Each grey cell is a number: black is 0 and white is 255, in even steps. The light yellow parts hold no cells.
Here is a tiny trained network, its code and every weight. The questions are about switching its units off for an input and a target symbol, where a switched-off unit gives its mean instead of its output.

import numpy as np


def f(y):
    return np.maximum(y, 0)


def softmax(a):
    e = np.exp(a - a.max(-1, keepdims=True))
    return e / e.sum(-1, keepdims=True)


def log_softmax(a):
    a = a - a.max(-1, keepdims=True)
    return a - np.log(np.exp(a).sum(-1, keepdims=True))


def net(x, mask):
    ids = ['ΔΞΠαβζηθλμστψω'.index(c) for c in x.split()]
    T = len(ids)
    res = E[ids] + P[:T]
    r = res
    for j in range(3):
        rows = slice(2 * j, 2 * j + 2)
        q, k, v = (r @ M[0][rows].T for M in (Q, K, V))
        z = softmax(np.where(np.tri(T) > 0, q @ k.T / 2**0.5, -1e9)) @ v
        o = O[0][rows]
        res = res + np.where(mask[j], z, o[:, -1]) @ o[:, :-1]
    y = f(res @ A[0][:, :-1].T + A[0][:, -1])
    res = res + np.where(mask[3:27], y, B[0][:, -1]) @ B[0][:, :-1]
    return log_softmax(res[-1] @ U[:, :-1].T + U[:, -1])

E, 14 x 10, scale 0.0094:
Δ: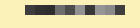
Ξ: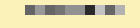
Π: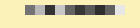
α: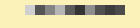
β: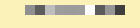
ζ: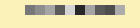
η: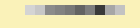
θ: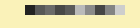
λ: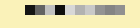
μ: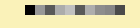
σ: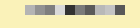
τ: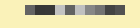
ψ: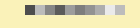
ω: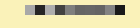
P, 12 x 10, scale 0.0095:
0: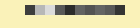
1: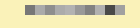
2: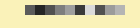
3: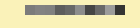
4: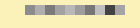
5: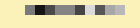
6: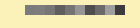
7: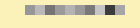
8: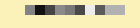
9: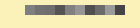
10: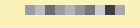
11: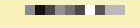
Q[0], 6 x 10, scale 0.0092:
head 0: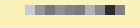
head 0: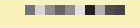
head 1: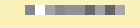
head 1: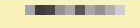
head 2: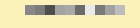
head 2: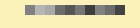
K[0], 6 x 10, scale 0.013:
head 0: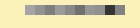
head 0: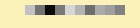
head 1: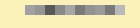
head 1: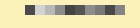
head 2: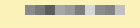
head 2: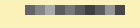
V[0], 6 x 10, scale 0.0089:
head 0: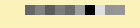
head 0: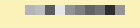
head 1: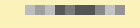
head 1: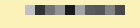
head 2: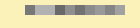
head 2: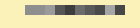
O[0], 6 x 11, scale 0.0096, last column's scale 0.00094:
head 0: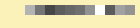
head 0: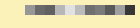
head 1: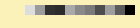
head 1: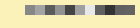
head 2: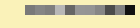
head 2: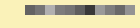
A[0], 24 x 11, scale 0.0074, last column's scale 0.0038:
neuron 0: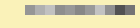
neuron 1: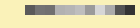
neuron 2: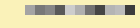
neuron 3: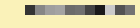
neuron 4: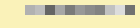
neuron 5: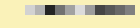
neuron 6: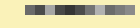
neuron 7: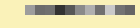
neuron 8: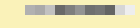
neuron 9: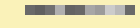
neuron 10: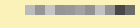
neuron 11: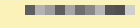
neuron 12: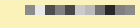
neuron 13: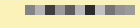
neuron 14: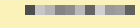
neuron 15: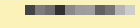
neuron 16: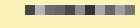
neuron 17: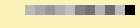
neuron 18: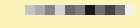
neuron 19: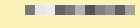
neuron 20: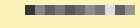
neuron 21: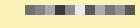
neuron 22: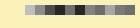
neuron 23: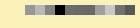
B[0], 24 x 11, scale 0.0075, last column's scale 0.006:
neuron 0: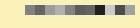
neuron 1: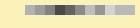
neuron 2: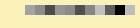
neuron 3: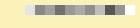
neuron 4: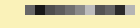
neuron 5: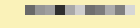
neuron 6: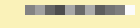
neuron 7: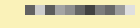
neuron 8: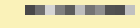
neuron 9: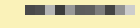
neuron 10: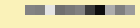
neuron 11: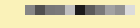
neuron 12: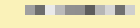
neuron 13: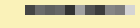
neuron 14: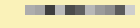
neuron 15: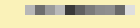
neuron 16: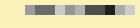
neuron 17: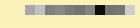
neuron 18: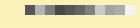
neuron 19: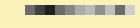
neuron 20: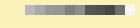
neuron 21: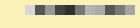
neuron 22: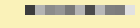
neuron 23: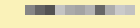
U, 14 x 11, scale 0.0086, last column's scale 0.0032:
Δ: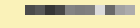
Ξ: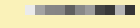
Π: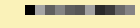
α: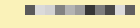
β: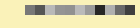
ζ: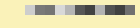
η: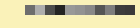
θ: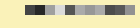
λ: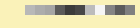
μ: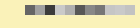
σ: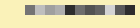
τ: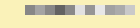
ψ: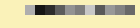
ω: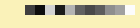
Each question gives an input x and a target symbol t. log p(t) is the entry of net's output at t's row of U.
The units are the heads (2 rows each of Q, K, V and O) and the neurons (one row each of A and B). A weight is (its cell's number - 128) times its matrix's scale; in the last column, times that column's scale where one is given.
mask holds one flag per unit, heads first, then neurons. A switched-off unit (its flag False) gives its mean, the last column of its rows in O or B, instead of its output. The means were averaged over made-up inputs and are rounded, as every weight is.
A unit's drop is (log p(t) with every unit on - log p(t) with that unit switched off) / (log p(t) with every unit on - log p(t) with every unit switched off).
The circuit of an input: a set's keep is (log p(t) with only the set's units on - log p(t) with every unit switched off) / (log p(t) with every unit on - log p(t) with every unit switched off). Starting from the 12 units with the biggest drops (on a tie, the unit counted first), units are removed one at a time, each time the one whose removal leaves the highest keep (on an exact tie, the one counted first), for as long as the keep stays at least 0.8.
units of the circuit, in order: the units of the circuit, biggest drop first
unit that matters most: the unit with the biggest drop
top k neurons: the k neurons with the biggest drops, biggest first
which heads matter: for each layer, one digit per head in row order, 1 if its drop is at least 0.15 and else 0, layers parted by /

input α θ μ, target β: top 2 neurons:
(neuron 12; neuron 5)
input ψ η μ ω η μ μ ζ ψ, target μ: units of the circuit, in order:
(neuron 23; head 1; neuron 7)
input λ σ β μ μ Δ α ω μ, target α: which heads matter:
110
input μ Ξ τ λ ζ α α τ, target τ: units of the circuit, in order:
(head 0; neuron 1; neuron 5)
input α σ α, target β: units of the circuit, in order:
(head 1; head 0; neuron 5; neuron 12)
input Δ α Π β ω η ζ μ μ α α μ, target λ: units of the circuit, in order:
(head 0)
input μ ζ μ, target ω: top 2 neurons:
(neuron 9; neuron 14)
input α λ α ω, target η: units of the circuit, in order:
(head 1; head 2; neuron 6)
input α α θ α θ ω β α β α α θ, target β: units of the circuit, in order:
(head 1; head 0; neuron 12)
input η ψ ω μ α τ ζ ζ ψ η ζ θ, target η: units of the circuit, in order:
(head 1; neuron 5; neuron 7)
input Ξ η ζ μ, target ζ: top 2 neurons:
(neuron 3; neuron 20)
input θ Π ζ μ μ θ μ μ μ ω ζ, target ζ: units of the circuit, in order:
(head 1; neuron 2; head 0)
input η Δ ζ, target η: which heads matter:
010
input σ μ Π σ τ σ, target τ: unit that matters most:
head 1
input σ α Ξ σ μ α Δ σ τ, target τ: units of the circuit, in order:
(head 1; neuron 5; neuron 12; head 0)
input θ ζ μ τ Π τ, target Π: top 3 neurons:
(neuron 3; neuron 7; neuron 9)
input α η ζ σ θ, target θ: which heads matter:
000
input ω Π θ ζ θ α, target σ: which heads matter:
110
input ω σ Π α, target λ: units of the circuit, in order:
(head 2; neuron 18; head 1)
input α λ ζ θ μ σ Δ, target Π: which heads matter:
111
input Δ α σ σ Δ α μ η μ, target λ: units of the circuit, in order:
(head 0)
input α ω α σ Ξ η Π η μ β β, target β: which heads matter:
000
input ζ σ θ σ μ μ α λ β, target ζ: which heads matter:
110
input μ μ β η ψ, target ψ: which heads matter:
010
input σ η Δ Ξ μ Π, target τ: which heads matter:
110
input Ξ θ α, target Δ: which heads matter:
100
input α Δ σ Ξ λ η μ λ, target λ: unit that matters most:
neuron 21
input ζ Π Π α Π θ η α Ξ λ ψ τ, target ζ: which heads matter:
110
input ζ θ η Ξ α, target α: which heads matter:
100
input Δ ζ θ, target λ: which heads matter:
110
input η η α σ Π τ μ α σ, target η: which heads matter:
010
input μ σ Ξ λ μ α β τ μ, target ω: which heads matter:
010
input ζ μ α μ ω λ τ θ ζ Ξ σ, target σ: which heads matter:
000
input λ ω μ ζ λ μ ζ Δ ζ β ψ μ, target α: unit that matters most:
head 0
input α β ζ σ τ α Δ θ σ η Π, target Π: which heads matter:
010
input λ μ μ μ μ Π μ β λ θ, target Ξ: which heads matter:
100
